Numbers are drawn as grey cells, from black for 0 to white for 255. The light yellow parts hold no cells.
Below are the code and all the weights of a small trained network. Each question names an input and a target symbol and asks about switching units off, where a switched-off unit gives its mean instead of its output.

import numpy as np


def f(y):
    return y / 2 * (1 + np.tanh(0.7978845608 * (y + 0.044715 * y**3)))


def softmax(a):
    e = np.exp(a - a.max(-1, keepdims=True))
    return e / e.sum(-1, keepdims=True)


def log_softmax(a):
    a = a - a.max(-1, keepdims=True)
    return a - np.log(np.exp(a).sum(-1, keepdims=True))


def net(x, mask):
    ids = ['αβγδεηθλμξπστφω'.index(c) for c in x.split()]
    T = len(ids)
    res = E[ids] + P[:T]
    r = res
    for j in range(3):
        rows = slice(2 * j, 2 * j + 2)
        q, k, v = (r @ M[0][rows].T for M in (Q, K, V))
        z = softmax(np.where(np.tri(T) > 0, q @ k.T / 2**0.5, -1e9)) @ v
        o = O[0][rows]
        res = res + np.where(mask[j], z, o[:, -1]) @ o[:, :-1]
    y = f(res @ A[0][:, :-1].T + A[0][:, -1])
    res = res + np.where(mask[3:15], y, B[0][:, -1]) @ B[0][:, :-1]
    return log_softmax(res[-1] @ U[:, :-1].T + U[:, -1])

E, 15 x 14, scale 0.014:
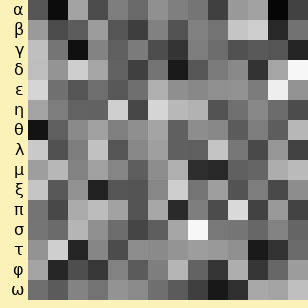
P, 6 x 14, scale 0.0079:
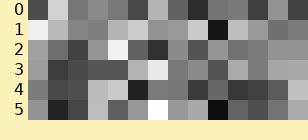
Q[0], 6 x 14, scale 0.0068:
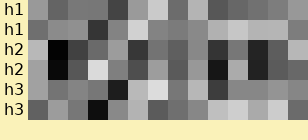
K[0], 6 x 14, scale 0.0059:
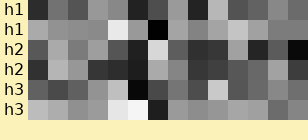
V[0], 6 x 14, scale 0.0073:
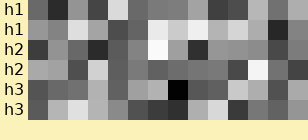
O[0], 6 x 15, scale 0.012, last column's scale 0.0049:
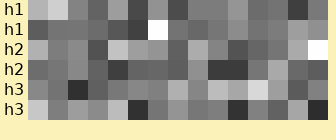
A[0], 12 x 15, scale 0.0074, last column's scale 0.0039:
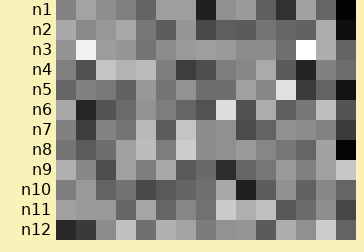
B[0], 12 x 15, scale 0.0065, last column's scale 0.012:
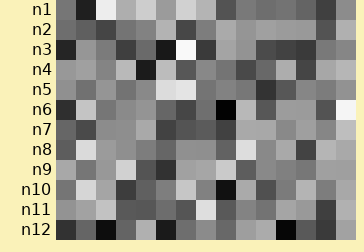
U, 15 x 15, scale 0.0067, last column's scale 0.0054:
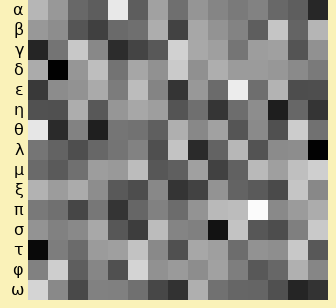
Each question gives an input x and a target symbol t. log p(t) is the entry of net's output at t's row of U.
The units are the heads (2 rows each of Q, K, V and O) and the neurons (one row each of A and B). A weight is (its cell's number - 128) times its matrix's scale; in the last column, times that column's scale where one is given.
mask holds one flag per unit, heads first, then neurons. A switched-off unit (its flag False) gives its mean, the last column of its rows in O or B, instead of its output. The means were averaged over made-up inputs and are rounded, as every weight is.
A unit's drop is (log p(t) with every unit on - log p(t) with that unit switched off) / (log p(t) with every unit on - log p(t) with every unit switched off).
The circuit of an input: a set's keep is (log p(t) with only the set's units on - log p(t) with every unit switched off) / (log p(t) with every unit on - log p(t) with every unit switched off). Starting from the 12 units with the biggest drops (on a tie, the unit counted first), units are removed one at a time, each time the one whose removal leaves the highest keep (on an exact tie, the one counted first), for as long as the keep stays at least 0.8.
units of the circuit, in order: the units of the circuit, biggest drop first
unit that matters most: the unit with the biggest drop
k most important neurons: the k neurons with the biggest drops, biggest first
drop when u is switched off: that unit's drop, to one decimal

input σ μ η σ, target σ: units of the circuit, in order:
h3; h1
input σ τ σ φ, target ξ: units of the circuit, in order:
h3
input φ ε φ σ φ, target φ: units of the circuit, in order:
h2; h3; n8
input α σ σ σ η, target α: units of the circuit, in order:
h2; h1
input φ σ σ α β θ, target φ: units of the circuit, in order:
h2; h1; n8
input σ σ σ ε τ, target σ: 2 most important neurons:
n6; n2
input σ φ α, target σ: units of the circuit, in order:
h2; n6; h1
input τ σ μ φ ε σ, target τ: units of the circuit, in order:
h1; h2; h3
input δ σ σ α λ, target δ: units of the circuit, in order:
n6; h2
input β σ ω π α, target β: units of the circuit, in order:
h3; h2; h1; n5
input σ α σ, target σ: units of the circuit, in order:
h1; n6
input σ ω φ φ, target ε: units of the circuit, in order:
h3; h1
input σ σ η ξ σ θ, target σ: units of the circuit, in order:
h2; h1
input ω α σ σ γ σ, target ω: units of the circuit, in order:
h1
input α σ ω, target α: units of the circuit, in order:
h1; h2
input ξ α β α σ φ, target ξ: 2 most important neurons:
n8; n6
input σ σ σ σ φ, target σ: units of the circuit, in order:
h2; h1
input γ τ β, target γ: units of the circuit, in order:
h2; h1
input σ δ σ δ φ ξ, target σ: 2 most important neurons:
n6; n2
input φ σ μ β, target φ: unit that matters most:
h2
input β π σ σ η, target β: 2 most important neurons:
n4; n10
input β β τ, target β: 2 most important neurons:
n4; n8
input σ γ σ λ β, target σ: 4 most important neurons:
n12; n6; n9; n2
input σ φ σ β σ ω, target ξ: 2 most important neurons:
n10; n7
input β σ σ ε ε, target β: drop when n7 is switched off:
0.0
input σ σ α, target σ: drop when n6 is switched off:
0.4
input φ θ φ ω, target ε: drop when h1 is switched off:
0.1
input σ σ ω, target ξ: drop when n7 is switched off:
0.1
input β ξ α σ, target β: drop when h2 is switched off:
0.4
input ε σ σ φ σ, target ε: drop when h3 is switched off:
1.0
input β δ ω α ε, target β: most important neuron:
n3
